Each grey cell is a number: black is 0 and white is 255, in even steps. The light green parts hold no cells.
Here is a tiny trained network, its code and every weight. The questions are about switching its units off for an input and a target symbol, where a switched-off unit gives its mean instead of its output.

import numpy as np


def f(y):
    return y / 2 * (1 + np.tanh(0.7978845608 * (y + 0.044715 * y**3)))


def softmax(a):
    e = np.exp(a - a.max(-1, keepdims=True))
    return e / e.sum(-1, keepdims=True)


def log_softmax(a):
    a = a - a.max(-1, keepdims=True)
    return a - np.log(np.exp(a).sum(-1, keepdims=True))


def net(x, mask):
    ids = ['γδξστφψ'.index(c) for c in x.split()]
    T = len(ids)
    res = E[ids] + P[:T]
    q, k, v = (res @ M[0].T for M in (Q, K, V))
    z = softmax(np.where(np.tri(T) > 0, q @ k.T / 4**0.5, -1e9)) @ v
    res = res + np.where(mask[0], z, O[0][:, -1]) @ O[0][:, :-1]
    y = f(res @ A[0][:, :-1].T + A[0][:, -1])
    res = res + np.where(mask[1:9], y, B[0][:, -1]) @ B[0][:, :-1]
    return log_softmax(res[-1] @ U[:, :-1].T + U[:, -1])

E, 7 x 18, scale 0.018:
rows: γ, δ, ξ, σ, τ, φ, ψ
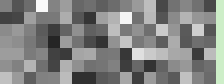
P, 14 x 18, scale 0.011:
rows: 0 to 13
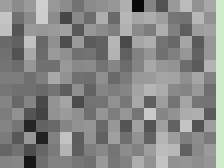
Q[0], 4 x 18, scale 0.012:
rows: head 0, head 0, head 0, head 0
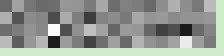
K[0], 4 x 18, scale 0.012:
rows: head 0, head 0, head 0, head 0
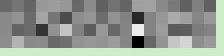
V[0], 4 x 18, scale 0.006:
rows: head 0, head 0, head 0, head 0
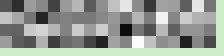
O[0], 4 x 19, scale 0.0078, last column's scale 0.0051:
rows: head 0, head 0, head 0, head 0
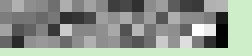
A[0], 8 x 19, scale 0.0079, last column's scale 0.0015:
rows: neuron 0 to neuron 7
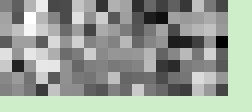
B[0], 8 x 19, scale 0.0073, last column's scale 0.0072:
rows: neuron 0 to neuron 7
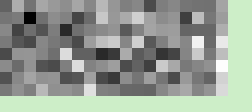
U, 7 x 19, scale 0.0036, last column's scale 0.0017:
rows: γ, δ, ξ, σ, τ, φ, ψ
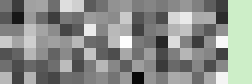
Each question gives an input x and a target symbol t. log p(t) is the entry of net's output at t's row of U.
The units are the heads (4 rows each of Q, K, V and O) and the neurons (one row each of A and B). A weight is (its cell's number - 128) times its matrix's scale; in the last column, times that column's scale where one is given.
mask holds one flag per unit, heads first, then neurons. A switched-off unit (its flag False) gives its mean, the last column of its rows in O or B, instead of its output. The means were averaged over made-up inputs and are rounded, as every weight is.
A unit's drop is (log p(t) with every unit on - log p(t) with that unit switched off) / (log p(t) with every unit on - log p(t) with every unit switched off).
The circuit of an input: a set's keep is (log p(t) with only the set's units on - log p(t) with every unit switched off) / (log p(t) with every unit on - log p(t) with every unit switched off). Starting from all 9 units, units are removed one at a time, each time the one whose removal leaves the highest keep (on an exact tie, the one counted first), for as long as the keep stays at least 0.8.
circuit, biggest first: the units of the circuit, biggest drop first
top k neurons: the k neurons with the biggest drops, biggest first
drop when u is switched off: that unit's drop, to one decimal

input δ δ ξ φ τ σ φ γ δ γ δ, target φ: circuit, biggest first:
head 0; neuron 3
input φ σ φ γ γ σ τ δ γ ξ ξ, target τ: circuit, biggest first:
head 0; neuron 6; neuron 7
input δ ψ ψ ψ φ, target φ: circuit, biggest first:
neuron 3; head 0; neuron 1
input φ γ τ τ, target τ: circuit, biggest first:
head 0; neuron 4; neuron 6; neuron 7
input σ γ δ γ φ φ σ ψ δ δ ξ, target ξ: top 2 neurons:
neuron 3; neuron 4
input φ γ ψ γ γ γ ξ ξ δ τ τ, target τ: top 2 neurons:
neuron 6; neuron 4
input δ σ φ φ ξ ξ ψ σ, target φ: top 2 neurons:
neuron 3; neuron 5
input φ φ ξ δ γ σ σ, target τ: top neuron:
neuron 6
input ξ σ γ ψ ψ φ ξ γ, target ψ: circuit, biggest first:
head 0; neuron 5
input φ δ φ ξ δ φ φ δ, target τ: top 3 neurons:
neuron 6; neuron 7; neuron 5
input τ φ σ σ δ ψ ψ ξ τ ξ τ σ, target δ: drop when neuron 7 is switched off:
0.0
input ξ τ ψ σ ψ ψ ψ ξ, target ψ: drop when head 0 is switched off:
1.0
